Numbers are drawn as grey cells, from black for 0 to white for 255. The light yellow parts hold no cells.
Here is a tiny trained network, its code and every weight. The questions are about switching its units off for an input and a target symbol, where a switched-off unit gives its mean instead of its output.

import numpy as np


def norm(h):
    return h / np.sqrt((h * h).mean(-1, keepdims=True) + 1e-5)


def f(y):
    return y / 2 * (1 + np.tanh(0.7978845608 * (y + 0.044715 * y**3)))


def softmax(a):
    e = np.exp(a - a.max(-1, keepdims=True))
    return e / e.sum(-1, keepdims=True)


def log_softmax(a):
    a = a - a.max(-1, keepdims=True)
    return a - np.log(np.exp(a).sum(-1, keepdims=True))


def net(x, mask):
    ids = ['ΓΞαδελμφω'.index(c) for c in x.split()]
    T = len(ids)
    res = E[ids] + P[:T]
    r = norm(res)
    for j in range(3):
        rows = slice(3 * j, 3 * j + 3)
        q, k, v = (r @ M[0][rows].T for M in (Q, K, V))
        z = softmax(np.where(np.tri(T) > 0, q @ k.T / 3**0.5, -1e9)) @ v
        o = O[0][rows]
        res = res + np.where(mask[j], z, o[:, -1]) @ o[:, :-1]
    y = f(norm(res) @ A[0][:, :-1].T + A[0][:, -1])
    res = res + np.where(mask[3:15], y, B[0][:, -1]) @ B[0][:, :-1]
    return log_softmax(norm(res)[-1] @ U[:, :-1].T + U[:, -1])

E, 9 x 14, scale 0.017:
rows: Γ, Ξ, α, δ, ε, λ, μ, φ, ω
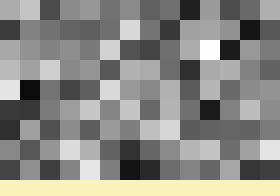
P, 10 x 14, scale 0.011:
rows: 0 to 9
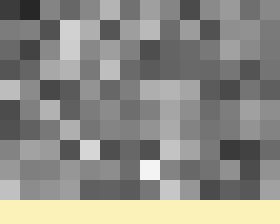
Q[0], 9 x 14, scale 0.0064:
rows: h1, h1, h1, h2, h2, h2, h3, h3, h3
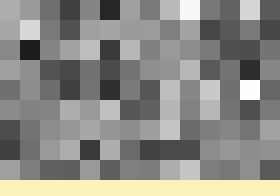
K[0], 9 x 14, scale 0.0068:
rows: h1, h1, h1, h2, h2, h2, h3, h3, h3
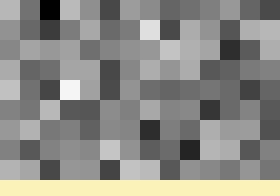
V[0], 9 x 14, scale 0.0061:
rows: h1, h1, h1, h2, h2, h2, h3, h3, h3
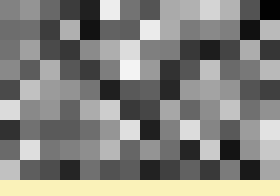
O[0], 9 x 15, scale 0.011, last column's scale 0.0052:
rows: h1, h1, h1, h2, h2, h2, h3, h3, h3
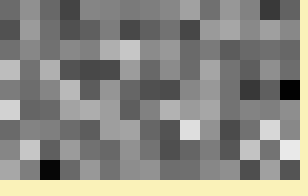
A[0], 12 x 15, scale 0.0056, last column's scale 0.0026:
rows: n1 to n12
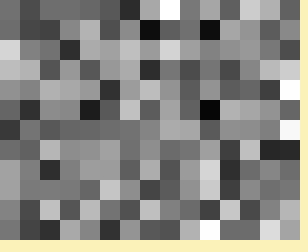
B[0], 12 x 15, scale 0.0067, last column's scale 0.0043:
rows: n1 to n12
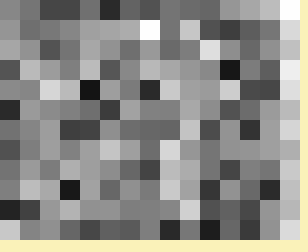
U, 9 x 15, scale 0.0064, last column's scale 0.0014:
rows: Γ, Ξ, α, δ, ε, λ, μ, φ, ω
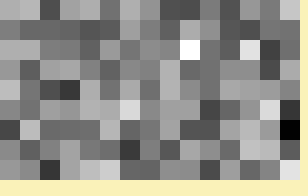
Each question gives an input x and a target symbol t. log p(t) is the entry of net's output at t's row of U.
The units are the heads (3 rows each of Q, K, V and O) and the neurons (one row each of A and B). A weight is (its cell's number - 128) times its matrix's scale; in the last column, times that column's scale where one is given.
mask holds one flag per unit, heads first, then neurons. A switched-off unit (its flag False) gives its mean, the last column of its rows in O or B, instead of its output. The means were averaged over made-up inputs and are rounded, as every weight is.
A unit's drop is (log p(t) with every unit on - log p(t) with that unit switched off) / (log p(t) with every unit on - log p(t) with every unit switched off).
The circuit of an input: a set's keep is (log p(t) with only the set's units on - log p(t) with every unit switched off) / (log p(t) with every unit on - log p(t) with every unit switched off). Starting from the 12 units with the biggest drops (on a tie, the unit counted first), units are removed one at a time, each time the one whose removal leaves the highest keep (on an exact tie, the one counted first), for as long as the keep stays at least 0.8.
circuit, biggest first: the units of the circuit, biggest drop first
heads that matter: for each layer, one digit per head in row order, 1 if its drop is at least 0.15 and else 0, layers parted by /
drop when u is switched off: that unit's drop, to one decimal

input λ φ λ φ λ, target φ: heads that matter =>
100
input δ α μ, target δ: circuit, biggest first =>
h3
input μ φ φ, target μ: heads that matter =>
110
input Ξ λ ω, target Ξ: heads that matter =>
010
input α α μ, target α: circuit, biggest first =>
h3, h1
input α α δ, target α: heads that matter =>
101
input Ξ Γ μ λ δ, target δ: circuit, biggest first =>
n5, h3
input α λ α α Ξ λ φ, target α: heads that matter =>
101
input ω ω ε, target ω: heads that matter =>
011
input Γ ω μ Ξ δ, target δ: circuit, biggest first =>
h3, n5
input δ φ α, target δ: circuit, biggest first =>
h3, h2
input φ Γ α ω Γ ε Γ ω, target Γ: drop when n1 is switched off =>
0.0
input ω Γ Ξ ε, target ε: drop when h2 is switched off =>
0.2
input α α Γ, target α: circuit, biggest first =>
h1
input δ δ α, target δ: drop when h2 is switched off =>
0.1
